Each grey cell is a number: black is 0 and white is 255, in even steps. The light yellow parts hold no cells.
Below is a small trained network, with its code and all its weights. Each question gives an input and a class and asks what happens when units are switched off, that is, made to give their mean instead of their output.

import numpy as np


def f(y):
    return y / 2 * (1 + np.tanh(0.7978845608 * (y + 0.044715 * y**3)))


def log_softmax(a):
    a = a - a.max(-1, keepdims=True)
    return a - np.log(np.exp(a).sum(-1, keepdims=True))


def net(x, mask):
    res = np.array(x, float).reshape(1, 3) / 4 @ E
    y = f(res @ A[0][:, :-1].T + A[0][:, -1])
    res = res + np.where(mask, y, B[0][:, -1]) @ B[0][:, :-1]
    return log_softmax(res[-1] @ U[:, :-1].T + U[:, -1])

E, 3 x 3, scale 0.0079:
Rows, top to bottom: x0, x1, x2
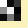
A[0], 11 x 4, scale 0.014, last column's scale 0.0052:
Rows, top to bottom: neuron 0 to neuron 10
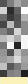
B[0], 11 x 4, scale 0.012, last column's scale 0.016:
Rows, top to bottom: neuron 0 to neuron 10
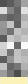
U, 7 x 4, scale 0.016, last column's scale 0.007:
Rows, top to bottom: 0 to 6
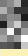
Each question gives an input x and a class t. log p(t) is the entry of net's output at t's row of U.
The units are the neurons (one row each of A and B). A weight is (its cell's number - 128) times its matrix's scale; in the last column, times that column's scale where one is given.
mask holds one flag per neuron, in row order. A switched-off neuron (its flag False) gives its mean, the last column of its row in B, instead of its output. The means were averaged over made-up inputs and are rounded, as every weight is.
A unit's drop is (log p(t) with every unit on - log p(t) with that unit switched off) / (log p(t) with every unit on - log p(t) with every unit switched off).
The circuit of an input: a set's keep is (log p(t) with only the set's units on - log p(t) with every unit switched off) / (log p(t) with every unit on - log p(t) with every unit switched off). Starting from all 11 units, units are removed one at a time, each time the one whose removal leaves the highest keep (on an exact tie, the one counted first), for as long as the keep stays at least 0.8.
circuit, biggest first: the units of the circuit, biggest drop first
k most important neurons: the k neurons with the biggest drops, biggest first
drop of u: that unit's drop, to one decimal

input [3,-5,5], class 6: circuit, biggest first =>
(neuron 6; neuron 2)
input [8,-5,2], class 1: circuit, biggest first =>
(neuron 1)
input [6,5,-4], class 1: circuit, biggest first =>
(neuron 9; neuron 1)
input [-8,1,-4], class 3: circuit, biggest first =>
(neuron 8; neuron 1)
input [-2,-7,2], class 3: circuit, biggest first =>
(neuron 1; neuron 6)
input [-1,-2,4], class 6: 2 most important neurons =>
(neuron 6; neuron 5)
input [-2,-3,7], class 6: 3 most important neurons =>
(neuron 6; neuron 5; neuron 1)
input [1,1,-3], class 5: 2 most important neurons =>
(neuron 6; neuron 3)
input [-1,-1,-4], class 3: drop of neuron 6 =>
0.2
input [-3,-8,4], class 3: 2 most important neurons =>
(neuron 1; neuron 6)
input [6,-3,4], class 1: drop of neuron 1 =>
0.1
